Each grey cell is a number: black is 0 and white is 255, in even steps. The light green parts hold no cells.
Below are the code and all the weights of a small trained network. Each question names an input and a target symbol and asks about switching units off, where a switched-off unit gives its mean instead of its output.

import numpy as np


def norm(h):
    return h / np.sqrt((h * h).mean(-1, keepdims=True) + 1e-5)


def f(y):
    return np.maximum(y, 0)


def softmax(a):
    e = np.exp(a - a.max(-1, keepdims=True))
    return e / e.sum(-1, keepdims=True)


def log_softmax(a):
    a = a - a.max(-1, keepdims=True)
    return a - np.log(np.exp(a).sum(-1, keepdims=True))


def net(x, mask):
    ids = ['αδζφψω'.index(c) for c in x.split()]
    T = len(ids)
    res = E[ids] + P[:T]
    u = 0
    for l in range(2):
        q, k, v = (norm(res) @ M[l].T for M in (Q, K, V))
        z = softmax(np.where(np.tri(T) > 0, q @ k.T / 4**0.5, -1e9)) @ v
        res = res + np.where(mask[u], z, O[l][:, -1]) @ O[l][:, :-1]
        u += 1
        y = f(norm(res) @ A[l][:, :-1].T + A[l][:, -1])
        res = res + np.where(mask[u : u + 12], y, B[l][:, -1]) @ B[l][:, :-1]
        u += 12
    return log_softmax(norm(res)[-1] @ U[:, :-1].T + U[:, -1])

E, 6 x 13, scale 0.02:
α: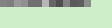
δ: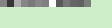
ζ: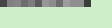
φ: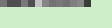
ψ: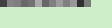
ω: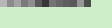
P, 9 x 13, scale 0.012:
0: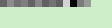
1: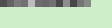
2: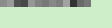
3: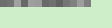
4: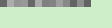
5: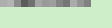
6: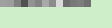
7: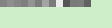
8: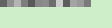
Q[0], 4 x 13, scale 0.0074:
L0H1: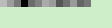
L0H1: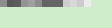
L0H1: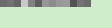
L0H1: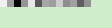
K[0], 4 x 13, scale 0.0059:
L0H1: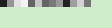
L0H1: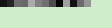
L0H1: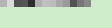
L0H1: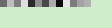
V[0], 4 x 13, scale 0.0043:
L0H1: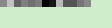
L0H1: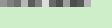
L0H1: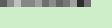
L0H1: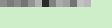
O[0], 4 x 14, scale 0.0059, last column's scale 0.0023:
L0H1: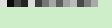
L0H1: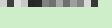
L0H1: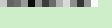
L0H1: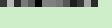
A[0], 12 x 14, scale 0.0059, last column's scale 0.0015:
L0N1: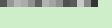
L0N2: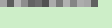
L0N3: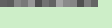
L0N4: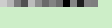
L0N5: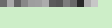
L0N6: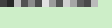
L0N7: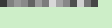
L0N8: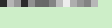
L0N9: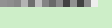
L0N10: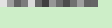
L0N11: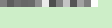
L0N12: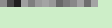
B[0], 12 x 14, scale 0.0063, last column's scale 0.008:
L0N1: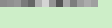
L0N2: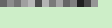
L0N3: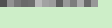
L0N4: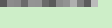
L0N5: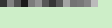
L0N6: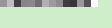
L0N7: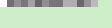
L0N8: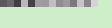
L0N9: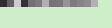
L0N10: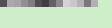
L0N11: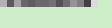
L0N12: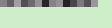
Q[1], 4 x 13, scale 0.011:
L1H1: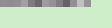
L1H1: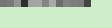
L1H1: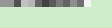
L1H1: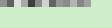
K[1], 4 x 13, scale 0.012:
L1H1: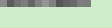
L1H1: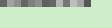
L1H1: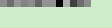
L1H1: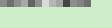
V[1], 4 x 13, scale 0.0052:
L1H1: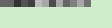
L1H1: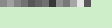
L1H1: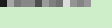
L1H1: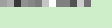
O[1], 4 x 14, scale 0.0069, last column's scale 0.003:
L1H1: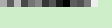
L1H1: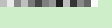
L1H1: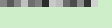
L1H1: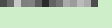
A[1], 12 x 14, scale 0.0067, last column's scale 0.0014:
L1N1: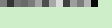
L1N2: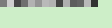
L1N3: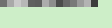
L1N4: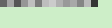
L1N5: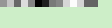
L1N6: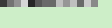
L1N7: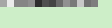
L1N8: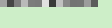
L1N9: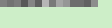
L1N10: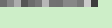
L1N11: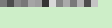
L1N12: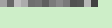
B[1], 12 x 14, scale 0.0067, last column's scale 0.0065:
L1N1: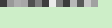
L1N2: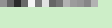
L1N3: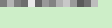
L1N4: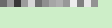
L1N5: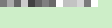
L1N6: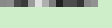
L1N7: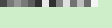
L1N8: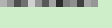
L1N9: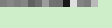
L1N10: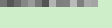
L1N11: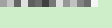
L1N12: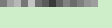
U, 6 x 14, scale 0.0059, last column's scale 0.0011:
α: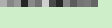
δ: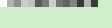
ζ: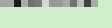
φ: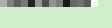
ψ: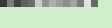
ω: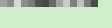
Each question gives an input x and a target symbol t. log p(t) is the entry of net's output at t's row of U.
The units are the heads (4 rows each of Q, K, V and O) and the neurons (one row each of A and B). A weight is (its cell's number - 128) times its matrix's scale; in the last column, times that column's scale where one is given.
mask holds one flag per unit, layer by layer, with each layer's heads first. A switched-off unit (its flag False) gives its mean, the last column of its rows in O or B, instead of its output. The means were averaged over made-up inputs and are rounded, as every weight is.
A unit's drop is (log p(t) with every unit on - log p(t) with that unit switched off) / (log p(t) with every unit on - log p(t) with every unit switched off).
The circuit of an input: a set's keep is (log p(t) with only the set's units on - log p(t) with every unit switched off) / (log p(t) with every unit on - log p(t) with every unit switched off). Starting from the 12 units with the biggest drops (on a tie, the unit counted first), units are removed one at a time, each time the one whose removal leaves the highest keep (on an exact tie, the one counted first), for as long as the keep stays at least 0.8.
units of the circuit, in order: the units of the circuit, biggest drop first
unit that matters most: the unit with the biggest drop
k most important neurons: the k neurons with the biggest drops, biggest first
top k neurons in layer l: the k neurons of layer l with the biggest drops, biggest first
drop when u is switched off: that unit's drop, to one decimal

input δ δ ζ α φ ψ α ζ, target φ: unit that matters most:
L1H1
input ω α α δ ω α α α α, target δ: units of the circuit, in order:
L0H1, L1N8, L1N7
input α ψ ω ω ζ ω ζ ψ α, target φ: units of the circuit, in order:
L1H1, L1N7
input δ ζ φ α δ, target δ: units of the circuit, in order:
L1N7, L0N7
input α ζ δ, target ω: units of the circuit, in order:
L1H1, L0N6
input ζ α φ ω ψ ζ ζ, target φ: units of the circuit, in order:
L1H1, L1N7, L1N5
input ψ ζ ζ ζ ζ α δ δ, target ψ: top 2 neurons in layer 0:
L0N11, L0N2
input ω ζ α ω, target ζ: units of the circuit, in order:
L1H1, L1N5
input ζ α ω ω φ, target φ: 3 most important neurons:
L0N12, L1N7, L1N5
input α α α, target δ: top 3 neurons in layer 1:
L1N8, L1N7, L1N10
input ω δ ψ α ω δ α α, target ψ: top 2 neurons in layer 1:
L1N10, L1N7
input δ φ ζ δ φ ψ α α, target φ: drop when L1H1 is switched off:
0.3
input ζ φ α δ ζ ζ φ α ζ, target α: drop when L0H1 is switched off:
0.1
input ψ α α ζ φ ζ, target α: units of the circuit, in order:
L1H1
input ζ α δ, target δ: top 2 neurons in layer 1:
L1N7, L1N5
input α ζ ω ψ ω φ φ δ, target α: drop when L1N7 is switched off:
-0.1
